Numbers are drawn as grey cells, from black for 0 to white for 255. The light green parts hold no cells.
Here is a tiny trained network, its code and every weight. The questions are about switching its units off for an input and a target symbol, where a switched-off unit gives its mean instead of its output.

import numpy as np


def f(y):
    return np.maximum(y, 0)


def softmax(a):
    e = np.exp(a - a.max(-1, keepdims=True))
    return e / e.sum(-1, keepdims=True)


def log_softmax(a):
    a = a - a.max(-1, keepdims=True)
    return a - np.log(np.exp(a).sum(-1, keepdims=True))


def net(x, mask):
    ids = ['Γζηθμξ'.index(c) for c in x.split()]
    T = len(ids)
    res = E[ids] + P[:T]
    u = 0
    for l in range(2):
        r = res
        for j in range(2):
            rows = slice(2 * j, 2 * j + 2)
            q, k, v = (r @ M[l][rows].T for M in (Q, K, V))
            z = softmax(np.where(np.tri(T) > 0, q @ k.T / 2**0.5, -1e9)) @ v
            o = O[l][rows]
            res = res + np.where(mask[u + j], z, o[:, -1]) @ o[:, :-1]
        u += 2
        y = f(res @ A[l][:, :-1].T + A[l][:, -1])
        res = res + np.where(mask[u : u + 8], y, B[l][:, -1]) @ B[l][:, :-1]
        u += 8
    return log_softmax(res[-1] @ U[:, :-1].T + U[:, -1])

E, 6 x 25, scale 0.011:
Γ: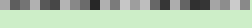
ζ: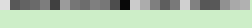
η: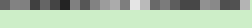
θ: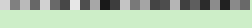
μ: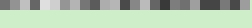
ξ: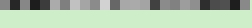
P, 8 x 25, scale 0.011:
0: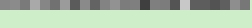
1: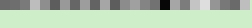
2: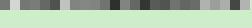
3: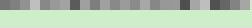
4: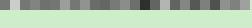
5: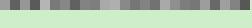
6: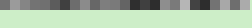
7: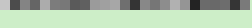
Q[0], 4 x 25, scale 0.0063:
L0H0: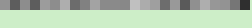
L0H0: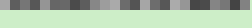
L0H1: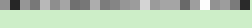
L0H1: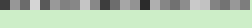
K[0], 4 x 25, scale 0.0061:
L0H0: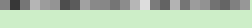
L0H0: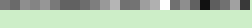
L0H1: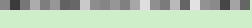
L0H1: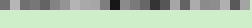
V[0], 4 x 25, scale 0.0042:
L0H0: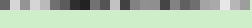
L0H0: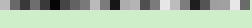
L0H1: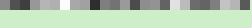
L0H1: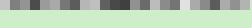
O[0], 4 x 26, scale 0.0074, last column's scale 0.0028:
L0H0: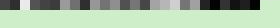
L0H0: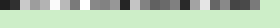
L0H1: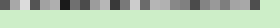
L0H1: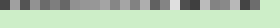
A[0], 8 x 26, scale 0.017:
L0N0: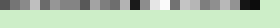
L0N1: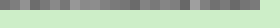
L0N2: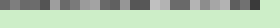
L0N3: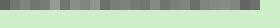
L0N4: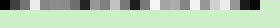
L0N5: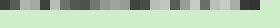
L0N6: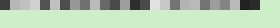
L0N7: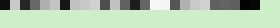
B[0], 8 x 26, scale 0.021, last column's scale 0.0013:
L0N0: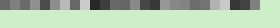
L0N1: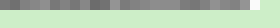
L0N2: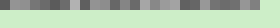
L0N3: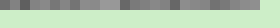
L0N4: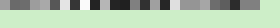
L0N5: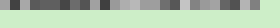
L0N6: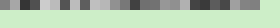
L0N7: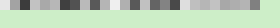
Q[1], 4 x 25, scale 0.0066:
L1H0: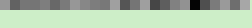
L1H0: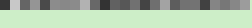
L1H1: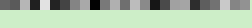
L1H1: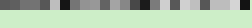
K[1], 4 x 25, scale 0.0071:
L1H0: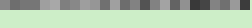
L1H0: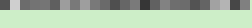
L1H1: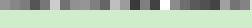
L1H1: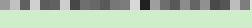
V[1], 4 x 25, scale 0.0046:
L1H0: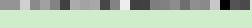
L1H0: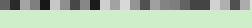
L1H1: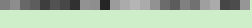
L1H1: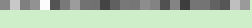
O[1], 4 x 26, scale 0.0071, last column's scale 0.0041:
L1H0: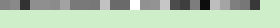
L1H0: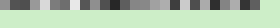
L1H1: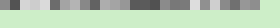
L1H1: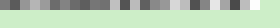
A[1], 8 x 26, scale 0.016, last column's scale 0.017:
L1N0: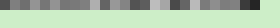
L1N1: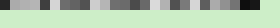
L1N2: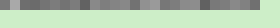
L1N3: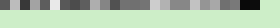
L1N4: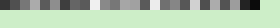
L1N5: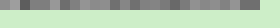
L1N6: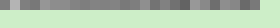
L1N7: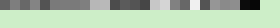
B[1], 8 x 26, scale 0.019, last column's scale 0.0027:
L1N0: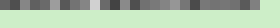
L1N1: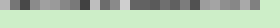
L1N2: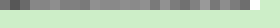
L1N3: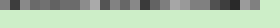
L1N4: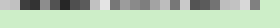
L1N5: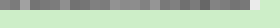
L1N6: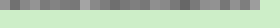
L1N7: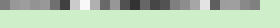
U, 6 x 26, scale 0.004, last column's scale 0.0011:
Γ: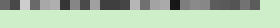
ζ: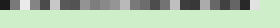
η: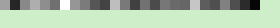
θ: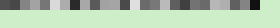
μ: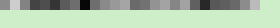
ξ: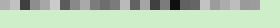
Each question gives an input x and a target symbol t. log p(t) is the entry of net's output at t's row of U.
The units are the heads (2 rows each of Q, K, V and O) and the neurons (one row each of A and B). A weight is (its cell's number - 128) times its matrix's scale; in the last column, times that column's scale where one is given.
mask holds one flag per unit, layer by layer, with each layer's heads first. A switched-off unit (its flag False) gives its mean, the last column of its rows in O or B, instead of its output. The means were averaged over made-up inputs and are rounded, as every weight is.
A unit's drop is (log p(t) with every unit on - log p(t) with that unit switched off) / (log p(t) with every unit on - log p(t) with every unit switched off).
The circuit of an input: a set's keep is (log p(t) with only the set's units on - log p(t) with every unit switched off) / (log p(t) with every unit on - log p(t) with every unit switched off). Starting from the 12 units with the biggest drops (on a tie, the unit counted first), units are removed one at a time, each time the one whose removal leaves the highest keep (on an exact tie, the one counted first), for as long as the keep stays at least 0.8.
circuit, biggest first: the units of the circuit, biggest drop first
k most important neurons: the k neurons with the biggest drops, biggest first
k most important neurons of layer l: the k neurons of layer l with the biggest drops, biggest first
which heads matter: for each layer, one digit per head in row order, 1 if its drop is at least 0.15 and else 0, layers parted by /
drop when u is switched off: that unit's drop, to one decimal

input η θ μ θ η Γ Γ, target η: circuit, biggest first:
(L0H1; L0H0)
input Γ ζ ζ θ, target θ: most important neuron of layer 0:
(L0N1)
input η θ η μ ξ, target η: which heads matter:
01 / 00
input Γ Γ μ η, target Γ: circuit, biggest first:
(L1H0; L0H1)
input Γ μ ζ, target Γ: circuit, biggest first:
(L0H1; L1H0)
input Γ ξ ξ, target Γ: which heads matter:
01 / 10
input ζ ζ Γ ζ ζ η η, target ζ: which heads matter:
10 / 10
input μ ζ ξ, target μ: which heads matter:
10 / 00
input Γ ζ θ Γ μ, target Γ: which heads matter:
11 / 10
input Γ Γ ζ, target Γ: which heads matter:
11 / 10
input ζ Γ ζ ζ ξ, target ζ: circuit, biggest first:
(L0H1; L1H0)
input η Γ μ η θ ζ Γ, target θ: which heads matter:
10 / 11
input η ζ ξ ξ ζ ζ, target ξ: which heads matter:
10 / 01
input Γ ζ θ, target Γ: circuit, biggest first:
(L0H1; L0H0)
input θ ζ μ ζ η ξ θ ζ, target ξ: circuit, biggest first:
(L0H0)
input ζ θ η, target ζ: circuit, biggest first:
(L1H0; L0H0)
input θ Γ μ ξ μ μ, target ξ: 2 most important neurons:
(L1N2; L1N5)
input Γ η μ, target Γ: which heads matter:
01 / 10
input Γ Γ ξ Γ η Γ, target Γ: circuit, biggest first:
(L0H1; L1H0)
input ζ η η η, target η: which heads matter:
01 / 01
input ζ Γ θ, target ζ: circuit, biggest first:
(L0H1; L0H0)
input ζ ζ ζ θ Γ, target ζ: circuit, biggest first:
(L0H0; L1H0)
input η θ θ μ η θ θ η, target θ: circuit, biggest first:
(L1H0)
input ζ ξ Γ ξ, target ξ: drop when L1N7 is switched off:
0.0
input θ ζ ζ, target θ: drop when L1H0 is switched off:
0.3
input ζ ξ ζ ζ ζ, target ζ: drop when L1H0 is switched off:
0.3
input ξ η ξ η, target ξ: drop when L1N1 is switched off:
0.0
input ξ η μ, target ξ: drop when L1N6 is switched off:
0.1
